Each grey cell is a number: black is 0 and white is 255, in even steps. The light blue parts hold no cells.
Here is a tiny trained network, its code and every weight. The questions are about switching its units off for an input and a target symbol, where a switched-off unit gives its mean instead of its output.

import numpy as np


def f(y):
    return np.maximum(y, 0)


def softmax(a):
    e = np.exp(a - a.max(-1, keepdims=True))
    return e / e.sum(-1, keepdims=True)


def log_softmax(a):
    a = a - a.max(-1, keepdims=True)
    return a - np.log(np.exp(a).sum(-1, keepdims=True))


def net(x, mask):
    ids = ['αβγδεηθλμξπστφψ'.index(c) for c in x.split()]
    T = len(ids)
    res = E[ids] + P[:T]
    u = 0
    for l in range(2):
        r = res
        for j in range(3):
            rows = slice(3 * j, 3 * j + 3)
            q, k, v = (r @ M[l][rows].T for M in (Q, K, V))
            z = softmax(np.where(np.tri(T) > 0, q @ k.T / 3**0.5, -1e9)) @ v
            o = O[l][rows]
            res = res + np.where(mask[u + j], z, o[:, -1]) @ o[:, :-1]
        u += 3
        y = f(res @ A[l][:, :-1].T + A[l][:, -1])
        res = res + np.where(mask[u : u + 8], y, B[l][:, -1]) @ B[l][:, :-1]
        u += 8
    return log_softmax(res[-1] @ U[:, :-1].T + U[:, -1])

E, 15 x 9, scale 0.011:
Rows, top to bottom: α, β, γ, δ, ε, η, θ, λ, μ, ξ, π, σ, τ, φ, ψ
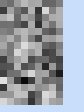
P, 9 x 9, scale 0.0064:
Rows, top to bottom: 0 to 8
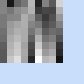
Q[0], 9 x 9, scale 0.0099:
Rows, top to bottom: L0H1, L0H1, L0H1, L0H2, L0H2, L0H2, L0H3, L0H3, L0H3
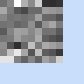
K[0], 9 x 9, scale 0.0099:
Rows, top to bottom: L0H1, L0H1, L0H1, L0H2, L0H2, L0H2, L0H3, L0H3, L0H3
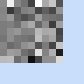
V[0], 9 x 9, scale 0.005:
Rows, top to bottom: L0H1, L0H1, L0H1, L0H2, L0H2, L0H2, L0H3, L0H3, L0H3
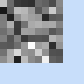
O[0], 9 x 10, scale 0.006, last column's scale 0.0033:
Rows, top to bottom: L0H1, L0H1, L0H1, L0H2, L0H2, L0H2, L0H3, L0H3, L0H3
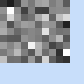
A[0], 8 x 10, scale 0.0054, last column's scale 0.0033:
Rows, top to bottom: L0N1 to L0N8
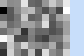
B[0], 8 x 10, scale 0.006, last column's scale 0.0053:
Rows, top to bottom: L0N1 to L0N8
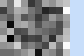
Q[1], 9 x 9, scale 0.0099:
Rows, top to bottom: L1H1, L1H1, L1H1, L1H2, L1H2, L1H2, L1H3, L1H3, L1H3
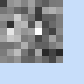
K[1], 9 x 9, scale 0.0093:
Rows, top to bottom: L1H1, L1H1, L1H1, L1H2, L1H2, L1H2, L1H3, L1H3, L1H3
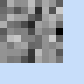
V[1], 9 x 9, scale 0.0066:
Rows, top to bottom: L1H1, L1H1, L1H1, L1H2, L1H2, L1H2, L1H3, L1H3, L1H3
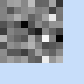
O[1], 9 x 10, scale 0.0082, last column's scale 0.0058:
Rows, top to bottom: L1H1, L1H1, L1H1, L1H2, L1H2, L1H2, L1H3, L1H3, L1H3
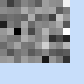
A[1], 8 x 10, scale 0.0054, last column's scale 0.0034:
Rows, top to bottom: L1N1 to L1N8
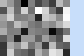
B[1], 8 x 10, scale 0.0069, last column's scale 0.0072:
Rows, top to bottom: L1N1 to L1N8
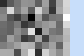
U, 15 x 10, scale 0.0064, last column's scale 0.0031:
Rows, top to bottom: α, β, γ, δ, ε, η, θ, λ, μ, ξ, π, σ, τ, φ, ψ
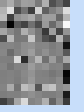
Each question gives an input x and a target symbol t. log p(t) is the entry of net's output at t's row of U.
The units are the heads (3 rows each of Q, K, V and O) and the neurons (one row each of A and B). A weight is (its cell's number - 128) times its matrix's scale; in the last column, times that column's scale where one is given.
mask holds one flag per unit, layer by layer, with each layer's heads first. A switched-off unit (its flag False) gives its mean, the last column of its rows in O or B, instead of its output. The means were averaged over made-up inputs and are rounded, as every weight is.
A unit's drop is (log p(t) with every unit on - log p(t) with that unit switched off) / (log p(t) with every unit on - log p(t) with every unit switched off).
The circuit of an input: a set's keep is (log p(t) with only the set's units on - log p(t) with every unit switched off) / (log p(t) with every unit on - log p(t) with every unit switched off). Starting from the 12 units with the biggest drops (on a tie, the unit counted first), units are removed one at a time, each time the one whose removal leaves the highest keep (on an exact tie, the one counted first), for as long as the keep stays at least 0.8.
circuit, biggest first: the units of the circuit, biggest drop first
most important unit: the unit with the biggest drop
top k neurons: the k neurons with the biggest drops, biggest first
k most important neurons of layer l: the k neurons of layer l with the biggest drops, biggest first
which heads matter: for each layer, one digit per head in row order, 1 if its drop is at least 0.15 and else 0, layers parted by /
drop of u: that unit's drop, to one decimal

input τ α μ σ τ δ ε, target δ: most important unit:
L1H1
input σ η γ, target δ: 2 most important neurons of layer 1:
(L1N1, L1N2)
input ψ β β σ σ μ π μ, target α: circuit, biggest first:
(L0H3, L1H2, L0H2)
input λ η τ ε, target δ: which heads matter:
100 / 100
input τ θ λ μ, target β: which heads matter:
001 / 011
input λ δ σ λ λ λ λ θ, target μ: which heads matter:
000 / 010
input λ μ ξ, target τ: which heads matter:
001 / 010
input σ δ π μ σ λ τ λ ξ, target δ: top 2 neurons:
(L0N7, L1N2)
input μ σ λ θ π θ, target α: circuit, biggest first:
(L1H2, L0H3, L1N2, L0H2)
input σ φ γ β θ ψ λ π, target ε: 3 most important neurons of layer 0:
(L0N2, L0N1, L0N4)
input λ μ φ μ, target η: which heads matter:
000 / 101
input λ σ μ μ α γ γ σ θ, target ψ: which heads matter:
100 / 010
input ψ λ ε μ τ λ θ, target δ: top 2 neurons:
(L0N7, L0N6)
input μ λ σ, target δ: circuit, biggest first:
(L0N6)
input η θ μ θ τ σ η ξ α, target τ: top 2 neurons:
(L1N8, L0N6)
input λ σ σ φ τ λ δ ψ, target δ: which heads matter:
001 / 100
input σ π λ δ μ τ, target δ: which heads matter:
100 / 100
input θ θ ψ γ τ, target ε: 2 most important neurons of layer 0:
(L0N2, L0N1)
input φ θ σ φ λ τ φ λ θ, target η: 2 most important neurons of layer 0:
(L0N1, L0N2)
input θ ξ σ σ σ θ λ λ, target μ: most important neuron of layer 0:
(L0N7)
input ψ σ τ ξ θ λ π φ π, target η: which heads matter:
100 / 101
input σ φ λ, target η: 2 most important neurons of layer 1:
(L1N1, L1N3)
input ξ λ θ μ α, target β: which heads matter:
000 / 010
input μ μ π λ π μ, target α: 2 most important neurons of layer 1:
(L1N5, L1N2)
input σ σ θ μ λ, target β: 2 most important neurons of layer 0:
(L0N2, L0N3)
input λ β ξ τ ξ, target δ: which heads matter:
100 / 101
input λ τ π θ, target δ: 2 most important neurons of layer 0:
(L0N6, L0N7)
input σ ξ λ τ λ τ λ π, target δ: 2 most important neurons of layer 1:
(L1N5, L1N3)
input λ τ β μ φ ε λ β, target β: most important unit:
L1N3
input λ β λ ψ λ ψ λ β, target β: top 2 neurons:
(L0N8, L1N3)
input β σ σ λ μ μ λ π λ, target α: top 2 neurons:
(L1N5, L1N2)
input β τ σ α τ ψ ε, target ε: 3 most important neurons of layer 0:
(L0N2, L0N1, L0N6)
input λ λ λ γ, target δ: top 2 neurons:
(L1N1, L1N3)
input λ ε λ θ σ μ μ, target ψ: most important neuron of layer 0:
(L0N2)
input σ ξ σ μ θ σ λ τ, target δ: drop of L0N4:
0.0
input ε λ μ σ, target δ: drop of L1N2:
0.1
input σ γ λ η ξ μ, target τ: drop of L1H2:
0.5
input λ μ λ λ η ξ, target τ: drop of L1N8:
0.7
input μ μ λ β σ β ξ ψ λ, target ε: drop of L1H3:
0.6
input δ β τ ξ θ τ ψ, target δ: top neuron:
(L1N1)
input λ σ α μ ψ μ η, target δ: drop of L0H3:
0.2
